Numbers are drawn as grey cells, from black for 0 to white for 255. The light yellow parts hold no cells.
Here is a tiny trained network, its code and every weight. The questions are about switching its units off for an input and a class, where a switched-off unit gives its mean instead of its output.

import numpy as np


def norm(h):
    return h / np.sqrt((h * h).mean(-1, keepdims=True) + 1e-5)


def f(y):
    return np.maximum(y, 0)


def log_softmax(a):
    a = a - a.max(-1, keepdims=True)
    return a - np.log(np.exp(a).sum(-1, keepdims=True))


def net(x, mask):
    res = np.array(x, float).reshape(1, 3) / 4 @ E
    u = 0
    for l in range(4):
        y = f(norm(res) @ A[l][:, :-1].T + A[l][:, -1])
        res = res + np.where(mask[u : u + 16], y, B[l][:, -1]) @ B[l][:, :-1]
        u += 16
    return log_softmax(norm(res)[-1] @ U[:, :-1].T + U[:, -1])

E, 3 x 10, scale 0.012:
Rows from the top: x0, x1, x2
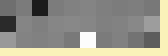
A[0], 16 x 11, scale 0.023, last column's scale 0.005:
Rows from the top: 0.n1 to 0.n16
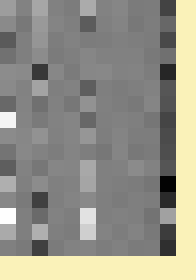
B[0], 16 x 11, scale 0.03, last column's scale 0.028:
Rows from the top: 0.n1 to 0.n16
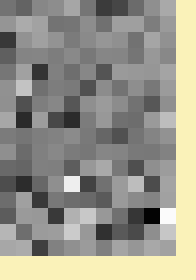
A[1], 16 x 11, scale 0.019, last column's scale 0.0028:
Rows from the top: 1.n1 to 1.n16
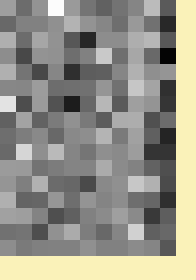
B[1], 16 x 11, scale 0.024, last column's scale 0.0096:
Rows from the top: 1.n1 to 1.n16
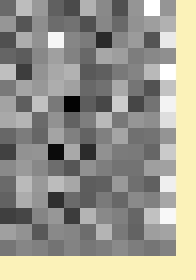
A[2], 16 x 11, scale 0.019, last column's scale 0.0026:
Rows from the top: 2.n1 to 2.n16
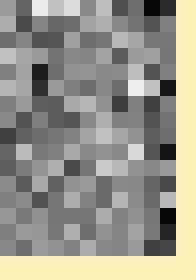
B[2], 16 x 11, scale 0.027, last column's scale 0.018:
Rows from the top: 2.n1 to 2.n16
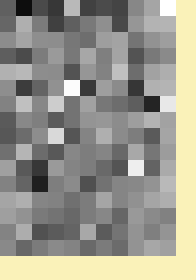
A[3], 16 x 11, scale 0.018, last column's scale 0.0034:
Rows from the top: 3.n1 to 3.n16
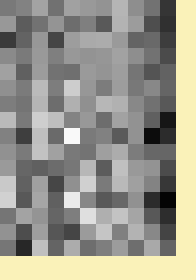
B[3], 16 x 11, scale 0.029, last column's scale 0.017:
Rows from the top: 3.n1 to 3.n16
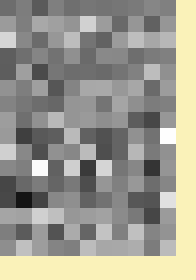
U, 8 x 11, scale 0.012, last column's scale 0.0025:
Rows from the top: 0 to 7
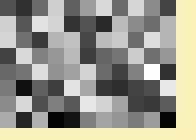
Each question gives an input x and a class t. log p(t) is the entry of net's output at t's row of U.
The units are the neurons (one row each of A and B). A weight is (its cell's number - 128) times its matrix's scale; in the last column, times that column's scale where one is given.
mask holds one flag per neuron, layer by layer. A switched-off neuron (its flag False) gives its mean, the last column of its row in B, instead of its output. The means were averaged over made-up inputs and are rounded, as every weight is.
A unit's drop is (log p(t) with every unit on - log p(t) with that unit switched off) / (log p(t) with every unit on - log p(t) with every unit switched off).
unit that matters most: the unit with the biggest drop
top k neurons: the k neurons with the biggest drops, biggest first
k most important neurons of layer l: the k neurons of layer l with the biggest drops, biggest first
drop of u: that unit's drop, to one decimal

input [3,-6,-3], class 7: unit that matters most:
0.n8
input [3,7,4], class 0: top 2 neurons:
[0.n11 0.n15]
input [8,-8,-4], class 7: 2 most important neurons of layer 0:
[0.n8 0.n12]
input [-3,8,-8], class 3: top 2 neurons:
[0.n8 0.n15]
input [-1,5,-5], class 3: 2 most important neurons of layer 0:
[0.n8 0.n15]
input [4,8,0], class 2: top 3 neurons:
[0.n14 0.n8 0.n16]
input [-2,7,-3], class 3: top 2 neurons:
[0.n15 0.n8]
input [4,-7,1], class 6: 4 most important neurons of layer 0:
[0.n14 0.n5 0.n13 0.n16]
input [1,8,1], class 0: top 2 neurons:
[0.n15 0.n8]
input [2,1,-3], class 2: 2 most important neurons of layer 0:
[0.n14 0.n8]
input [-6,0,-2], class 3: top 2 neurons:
[0.n8 0.n14]
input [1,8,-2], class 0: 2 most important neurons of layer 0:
[0.n15 0.n14]
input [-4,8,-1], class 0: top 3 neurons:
[0.n15 0.n14 0.n8]
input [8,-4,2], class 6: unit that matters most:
0.n14
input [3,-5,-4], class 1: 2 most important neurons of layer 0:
[0.n14 0.n8]
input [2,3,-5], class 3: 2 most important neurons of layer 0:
[0.n8 0.n15]
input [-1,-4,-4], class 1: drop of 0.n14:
0.7
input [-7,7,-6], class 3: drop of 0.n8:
0.5
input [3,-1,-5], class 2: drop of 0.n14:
1.0
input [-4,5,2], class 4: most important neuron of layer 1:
[1.n1]
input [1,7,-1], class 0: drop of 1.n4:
0.0
